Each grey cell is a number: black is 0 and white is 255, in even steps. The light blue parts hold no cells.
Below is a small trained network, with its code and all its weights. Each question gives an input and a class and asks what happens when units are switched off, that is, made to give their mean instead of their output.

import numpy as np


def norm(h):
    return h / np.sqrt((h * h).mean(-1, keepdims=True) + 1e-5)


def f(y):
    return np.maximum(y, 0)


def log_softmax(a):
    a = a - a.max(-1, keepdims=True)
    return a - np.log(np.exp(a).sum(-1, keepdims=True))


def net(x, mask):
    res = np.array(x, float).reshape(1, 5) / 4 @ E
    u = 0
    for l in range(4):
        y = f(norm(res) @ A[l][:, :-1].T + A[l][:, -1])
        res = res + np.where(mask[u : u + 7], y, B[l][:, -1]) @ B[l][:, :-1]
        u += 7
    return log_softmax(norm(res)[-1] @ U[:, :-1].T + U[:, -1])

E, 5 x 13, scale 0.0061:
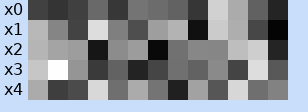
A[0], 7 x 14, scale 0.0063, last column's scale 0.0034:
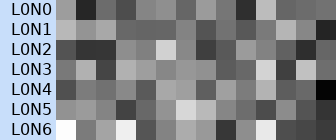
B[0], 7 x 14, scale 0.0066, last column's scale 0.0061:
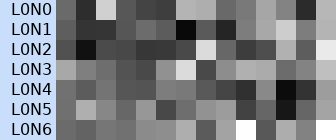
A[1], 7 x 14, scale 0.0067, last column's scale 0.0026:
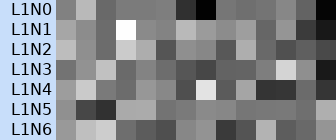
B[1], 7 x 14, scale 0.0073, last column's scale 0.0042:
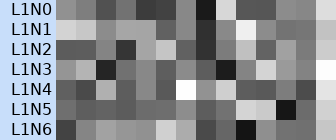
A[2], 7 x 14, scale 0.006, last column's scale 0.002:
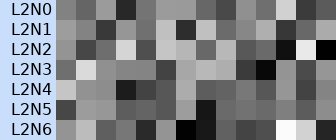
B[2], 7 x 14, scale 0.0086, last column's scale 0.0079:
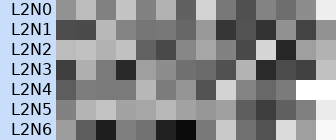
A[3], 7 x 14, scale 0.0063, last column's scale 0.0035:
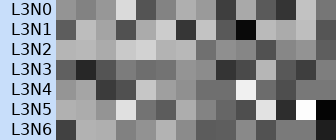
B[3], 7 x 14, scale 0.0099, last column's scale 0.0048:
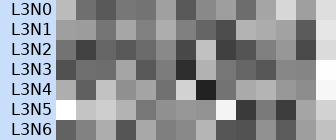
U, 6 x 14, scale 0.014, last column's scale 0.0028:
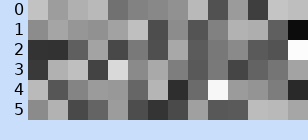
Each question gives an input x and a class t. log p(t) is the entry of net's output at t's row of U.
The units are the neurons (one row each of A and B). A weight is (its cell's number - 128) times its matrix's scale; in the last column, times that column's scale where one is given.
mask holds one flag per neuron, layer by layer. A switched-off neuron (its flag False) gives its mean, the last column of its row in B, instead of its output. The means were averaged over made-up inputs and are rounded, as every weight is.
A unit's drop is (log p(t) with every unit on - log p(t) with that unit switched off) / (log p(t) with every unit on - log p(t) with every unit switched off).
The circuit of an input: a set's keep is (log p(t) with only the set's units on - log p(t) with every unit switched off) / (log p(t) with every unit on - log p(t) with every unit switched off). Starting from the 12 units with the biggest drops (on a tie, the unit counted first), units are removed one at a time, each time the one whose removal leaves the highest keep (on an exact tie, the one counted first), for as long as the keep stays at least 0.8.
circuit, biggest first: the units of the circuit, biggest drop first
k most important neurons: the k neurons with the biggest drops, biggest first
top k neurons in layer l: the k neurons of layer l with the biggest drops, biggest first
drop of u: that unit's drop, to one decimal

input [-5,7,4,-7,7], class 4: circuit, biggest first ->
L0N6
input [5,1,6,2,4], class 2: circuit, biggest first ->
L0N2; L0N0
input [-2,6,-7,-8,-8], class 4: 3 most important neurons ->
L1N2; L1N1; L2N0
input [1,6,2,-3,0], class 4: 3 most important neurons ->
L0N6; L3N4; L0N1
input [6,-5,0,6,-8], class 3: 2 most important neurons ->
L1N4; L0N5
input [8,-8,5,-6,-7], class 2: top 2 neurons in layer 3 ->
L3N4; L3N5
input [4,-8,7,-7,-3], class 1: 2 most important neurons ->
L3N1; L2N0
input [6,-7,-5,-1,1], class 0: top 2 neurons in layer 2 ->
L2N2; L2N3
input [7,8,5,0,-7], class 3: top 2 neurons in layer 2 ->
L2N6; L2N4
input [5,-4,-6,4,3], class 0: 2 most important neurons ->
L0N1; L2N2
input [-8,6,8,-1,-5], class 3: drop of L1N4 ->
0.1
